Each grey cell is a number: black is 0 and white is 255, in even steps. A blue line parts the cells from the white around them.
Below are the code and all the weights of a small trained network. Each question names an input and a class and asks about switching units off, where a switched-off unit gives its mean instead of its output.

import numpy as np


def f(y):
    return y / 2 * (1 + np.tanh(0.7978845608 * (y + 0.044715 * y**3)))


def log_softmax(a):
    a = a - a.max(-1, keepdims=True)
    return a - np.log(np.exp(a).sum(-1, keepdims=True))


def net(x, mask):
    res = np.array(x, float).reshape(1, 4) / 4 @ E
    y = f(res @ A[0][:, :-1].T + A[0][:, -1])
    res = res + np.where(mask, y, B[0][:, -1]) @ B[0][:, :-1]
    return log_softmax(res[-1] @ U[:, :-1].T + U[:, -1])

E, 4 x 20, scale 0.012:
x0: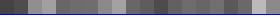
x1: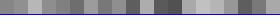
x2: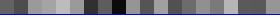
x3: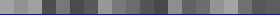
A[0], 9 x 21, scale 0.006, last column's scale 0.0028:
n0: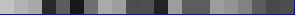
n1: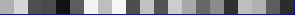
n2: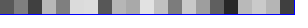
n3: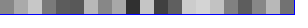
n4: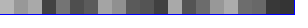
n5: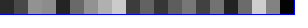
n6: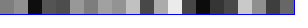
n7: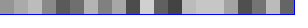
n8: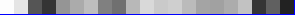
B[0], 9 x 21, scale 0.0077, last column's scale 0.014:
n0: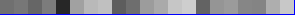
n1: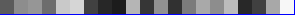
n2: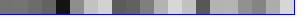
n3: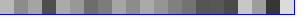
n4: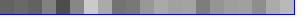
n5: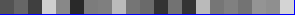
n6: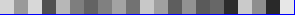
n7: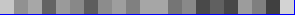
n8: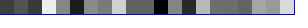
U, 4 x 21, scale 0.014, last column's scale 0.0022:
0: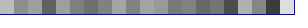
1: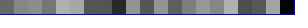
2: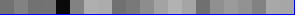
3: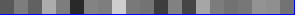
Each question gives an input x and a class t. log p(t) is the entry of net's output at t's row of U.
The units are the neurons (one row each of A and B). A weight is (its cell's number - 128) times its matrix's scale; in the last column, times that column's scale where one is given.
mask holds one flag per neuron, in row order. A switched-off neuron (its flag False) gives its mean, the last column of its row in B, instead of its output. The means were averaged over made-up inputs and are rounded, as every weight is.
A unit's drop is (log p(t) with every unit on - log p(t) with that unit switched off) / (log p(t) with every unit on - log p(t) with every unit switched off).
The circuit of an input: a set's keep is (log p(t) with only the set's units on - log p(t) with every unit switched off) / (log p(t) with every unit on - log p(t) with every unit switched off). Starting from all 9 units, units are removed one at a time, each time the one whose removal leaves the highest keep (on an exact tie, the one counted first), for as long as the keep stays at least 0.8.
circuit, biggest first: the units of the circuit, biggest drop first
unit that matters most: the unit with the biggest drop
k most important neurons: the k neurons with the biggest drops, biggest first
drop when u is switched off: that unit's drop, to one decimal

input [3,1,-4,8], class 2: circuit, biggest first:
[n0]
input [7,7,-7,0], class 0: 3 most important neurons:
[n3, n7, n8]
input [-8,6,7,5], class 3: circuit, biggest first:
[n8, n1]
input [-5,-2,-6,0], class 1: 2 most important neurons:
[n1, n5]
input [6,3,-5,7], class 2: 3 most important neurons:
[n0, n4, n8]
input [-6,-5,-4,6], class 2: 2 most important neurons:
[n0, n4]
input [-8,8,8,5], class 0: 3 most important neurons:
[n1, n7, n5]
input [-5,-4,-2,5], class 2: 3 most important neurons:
[n0, n5, n4]
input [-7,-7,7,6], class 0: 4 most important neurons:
[n1, n6, n5, n2]
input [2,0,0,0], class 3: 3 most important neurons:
[n1, n6, n2]
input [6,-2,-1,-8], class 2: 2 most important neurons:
[n2, n8]
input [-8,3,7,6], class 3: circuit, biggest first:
[n8, n1]
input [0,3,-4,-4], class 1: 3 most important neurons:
[n1, n6, n0]
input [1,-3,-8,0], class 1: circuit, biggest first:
[n1]
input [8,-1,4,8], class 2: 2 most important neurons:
[n0, n8]
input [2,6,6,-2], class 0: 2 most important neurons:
[n1, n7]
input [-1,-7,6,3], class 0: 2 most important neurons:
[n1, n6]
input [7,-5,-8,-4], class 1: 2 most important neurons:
[n1, n8]
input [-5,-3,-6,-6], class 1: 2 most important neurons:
[n1, n0]
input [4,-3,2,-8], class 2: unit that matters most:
n2
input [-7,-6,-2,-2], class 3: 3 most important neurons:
[n8, n3, n7]
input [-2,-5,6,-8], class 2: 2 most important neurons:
[n1, n2]
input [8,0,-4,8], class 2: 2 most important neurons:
[n0, n4]
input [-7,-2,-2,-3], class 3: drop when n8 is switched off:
1.2
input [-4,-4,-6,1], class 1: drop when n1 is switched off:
1.4
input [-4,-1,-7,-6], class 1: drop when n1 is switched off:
1.9
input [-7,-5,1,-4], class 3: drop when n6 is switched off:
0.0
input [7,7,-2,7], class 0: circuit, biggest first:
[n3]
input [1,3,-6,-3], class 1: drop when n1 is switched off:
1.4
